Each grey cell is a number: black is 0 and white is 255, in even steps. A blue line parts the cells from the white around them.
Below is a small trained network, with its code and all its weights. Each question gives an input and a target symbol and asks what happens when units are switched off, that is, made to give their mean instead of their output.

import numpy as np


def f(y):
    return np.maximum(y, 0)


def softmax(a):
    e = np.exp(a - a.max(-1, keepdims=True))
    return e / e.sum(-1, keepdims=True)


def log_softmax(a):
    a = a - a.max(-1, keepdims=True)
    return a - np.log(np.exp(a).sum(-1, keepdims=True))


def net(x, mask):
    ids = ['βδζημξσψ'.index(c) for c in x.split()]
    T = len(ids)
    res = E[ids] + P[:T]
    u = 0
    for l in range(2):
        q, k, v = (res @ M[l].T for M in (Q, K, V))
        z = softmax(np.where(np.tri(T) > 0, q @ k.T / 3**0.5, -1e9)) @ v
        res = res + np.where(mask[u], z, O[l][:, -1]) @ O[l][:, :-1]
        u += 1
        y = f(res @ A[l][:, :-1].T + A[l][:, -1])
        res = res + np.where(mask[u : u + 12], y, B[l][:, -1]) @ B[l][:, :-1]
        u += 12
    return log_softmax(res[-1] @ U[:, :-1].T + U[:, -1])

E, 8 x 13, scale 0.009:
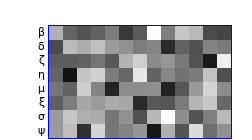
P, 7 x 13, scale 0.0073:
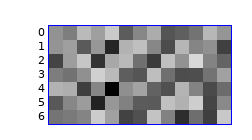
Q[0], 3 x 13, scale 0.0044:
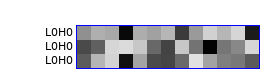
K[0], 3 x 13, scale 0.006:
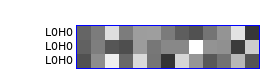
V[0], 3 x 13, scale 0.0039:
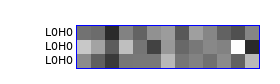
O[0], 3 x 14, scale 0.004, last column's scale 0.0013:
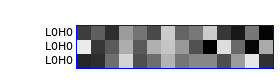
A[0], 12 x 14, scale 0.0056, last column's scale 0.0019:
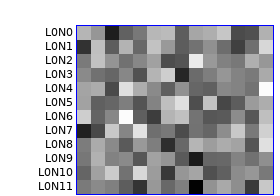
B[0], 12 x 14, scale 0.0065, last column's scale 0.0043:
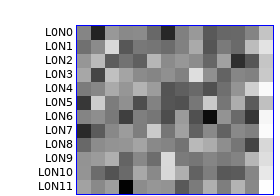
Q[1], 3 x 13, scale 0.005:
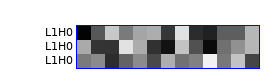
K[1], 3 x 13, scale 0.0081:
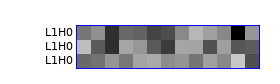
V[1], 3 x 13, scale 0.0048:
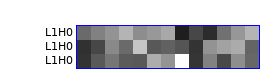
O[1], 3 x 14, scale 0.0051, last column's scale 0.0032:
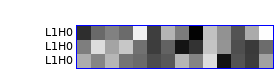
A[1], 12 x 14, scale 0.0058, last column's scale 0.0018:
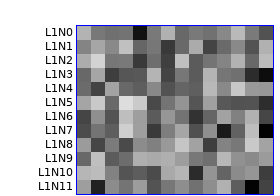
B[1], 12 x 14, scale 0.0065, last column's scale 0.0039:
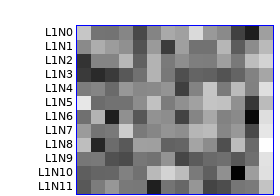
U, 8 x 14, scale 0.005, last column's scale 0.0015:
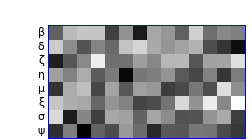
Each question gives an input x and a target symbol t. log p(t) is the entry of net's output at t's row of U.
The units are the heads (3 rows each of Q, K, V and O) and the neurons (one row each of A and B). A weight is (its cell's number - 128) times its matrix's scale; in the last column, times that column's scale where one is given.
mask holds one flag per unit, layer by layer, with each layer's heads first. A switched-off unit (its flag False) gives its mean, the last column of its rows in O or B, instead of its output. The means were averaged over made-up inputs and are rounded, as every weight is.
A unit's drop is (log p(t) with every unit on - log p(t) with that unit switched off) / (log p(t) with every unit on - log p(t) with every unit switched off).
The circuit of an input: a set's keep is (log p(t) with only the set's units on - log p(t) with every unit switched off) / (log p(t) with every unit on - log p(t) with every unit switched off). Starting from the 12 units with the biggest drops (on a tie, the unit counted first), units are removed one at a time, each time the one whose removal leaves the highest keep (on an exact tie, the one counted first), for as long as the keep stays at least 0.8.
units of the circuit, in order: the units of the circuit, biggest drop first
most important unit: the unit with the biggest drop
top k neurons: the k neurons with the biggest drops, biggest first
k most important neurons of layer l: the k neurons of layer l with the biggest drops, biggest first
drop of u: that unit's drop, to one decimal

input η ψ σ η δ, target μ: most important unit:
L0N9
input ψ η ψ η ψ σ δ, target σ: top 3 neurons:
(L0N2; L1N8; L0N4)
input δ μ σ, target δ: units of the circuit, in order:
(L0N2; L0N10; L0N4)
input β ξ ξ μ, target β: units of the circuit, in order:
(L1H0; L1N2; L1N1)
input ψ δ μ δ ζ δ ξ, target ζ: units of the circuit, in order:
(L0H0; L1N7; L0N6)
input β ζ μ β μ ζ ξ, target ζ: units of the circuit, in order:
(L0H0; L0N6; L1N7)
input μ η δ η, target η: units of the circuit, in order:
(L0N6; L1N11; L1H0)
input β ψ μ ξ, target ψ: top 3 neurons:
(L0N0; L1N6; L0N7)
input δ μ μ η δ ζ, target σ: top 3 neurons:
(L1N8; L0N0; L0N8)
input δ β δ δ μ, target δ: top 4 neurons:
(L1N0; L1N10; L0N11; L0N9)
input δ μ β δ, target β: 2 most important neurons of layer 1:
(L1N1; L1N2)
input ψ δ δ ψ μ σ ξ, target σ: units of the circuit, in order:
(L1H0; L0N2; L1N8)
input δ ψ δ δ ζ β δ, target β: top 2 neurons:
(L1N1; L0N5)
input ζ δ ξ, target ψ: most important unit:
L1N3
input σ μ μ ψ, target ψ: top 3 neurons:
(L1N6; L0N4; L1N9)
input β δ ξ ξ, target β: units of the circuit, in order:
(L1H0; L1N1)
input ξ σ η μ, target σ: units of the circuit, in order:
(L1H0; L1N8)
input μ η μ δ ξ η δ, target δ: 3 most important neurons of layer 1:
(L1N5; L1N7; L1N6)
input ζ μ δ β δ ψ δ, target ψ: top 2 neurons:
(L1N6; L0N0)
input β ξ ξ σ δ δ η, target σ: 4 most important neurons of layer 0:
(L0N2; L0N5; L0N6; L0N7)
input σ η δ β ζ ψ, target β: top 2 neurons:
(L1N1; L0N10)
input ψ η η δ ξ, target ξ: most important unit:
L0N11
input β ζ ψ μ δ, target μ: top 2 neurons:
(L0N1; L0N9)
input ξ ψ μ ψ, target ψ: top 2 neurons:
(L1N6; L0N4)
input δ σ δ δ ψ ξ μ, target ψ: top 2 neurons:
(L1N6; L0N0)
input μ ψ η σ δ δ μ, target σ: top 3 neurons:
(L1N8; L0N2; L0N11)
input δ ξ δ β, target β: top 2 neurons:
(L1N2; L1N1)
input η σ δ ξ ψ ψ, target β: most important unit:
L0N8
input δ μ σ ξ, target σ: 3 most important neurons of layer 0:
(L0N2; L0N10; L0N5)
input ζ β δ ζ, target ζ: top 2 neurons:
(L1N7; L0N5)
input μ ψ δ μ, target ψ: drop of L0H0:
0.1
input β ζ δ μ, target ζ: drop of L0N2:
0.1
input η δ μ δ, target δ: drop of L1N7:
0.2
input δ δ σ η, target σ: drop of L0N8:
0.0
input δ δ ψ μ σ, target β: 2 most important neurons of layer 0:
(L0N11; L0N10)
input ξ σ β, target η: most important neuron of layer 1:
(L1N11)
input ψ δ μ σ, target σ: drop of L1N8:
0.4
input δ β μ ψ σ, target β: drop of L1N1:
0.2
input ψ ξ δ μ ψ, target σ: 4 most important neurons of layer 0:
(L0N0; L0N3; L0N1; L0N5)
